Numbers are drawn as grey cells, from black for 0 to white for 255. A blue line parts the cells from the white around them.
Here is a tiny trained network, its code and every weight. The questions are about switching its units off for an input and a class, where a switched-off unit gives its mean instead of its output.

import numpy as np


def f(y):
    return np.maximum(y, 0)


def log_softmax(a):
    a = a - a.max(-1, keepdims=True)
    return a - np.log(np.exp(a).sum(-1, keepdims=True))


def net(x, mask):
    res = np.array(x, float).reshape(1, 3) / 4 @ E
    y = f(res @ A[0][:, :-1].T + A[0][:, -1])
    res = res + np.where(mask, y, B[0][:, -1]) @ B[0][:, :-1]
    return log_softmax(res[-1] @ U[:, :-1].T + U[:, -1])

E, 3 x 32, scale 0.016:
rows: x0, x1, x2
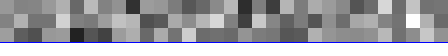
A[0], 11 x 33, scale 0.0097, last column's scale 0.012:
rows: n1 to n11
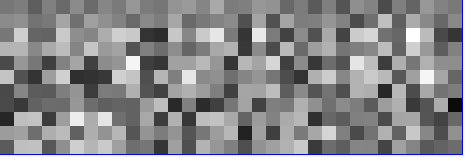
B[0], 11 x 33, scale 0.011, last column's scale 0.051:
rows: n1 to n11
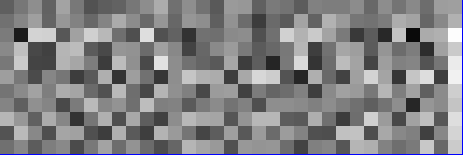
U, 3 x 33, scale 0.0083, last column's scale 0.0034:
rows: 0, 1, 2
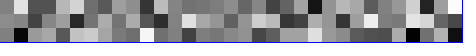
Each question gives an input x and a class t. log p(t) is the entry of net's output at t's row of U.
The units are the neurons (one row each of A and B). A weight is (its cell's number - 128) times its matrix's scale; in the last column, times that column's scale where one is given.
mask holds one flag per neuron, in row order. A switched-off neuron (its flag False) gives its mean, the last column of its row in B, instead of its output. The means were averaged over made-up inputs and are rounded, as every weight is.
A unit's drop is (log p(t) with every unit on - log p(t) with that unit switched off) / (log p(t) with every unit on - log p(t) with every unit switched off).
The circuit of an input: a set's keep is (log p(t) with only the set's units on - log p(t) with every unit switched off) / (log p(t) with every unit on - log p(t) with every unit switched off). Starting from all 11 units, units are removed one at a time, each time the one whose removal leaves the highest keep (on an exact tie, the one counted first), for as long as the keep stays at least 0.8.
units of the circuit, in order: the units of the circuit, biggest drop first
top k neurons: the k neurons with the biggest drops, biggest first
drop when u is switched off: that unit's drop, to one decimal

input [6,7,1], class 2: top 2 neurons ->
(n3; n5)
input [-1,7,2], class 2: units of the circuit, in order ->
(n3)
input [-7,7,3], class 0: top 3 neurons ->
(n5; n7; n8)
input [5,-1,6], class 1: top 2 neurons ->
(n6; n5)
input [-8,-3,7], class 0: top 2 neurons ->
(n5; n7)
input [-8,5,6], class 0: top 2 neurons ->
(n5; n7)
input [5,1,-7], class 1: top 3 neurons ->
(n9; n11; n5)
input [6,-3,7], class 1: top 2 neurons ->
(n6; n5)
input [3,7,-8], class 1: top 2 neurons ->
(n9; n11)
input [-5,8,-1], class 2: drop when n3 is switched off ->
4.4
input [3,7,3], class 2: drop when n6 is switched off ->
0.0
